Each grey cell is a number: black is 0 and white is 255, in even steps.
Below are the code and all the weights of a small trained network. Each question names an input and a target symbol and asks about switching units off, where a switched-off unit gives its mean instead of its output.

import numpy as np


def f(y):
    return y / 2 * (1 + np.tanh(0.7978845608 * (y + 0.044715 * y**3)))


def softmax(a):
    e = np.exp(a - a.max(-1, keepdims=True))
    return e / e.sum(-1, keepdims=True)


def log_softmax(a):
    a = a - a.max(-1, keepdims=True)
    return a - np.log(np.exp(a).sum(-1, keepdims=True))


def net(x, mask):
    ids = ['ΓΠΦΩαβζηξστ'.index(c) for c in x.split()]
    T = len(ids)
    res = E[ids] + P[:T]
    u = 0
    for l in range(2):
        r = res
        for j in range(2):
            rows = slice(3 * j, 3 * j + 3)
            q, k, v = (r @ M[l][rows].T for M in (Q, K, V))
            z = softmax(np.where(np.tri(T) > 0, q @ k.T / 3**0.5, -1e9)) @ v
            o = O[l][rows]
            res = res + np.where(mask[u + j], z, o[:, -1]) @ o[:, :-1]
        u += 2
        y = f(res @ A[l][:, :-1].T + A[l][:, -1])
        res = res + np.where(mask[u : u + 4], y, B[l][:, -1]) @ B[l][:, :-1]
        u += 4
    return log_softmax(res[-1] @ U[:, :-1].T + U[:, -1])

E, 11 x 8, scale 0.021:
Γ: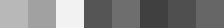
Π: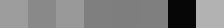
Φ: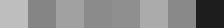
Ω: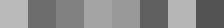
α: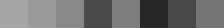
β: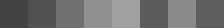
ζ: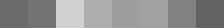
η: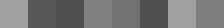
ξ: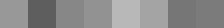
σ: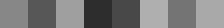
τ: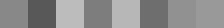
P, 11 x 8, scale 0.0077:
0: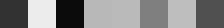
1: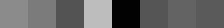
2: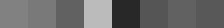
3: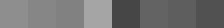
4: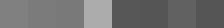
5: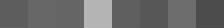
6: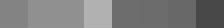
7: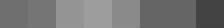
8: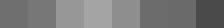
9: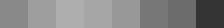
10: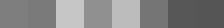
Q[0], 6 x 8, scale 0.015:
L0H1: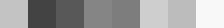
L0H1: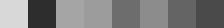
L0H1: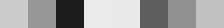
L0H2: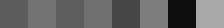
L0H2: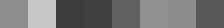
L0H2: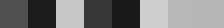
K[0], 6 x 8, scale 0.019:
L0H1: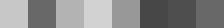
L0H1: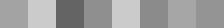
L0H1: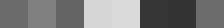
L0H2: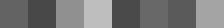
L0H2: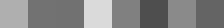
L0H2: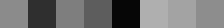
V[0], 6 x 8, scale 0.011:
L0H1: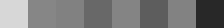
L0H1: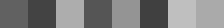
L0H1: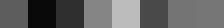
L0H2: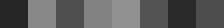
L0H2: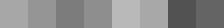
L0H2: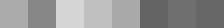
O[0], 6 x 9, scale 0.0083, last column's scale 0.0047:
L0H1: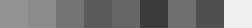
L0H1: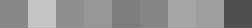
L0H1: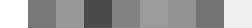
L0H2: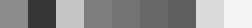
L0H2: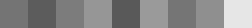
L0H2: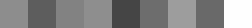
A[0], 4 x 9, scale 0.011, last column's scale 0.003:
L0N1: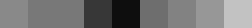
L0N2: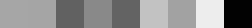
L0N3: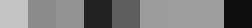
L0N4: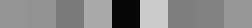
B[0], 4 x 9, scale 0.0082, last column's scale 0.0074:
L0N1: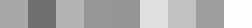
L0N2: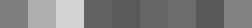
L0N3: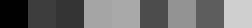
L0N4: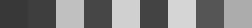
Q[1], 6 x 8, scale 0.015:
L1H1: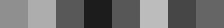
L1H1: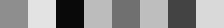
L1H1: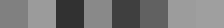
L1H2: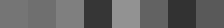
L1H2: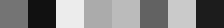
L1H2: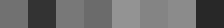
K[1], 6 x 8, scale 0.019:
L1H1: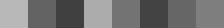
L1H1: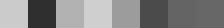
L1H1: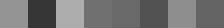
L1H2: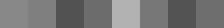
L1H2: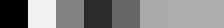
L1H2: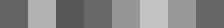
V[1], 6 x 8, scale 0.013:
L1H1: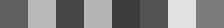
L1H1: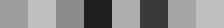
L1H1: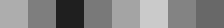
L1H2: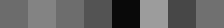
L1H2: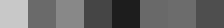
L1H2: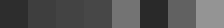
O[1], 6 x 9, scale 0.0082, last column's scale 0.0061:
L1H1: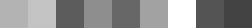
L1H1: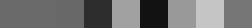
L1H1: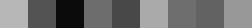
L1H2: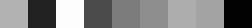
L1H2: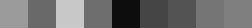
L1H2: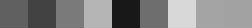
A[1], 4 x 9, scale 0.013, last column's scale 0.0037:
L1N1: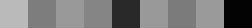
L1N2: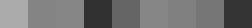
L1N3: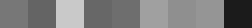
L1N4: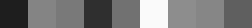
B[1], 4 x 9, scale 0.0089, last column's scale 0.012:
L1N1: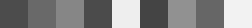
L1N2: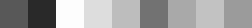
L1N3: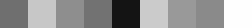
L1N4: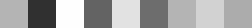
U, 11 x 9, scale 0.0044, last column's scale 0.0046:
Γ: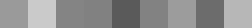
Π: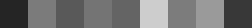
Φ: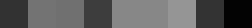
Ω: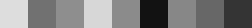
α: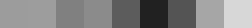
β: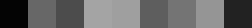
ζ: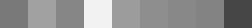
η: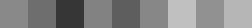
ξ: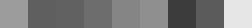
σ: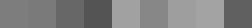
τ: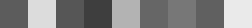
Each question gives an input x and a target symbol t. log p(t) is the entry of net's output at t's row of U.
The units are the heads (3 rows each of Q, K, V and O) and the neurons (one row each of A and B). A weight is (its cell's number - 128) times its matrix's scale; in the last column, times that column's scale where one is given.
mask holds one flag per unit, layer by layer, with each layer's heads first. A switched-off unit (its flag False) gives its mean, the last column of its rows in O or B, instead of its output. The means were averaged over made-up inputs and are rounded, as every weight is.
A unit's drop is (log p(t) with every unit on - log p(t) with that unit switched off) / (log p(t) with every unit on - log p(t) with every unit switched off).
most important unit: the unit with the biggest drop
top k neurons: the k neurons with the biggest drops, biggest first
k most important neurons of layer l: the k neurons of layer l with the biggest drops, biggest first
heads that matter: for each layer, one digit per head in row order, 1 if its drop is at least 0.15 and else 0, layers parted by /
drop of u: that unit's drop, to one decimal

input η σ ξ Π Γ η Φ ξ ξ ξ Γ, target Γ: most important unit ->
L0H2
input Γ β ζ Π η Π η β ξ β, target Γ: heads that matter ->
10 / 11
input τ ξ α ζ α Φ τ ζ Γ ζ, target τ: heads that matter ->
10 / 01
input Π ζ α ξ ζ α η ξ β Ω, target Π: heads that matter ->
11 / 11
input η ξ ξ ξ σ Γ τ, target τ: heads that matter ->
11 / 00
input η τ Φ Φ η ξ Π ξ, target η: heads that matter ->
11 / 11
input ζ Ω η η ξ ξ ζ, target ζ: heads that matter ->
10 / 11
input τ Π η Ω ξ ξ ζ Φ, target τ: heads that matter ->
10 / 01
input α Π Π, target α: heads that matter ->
11 / 11
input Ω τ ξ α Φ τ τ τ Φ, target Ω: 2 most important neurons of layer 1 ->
(L1N2 L1N3)
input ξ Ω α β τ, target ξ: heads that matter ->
10 / 10
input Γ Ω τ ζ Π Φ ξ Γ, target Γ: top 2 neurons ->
(L1N3 L0N1)
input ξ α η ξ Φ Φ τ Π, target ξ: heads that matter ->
10 / 11
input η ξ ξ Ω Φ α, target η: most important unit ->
L0N3
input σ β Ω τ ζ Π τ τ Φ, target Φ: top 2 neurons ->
(L0N4 L0N2)
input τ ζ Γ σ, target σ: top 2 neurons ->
(L1N4 L0N4)
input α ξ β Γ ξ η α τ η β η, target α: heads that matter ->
01 / 11
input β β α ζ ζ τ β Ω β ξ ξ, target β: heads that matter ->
11 / 11
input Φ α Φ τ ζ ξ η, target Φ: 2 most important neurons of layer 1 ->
(L1N1 L1N3)
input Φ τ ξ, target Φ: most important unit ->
L1N1
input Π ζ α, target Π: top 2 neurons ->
(L1N3 L0N1)
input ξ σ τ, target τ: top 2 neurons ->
(L0N1 L0N4)
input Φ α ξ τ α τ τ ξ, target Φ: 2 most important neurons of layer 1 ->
(L1N1 L1N3)
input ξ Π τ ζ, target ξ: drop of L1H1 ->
0.5
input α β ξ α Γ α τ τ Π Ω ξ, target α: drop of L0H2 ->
0.2
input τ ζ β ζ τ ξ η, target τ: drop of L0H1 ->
0.6
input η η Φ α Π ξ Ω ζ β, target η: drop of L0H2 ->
0.2
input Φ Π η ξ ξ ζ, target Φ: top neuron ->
(L1N1)
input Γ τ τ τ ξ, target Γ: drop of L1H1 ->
0.9
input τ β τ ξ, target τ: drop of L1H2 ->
0.6
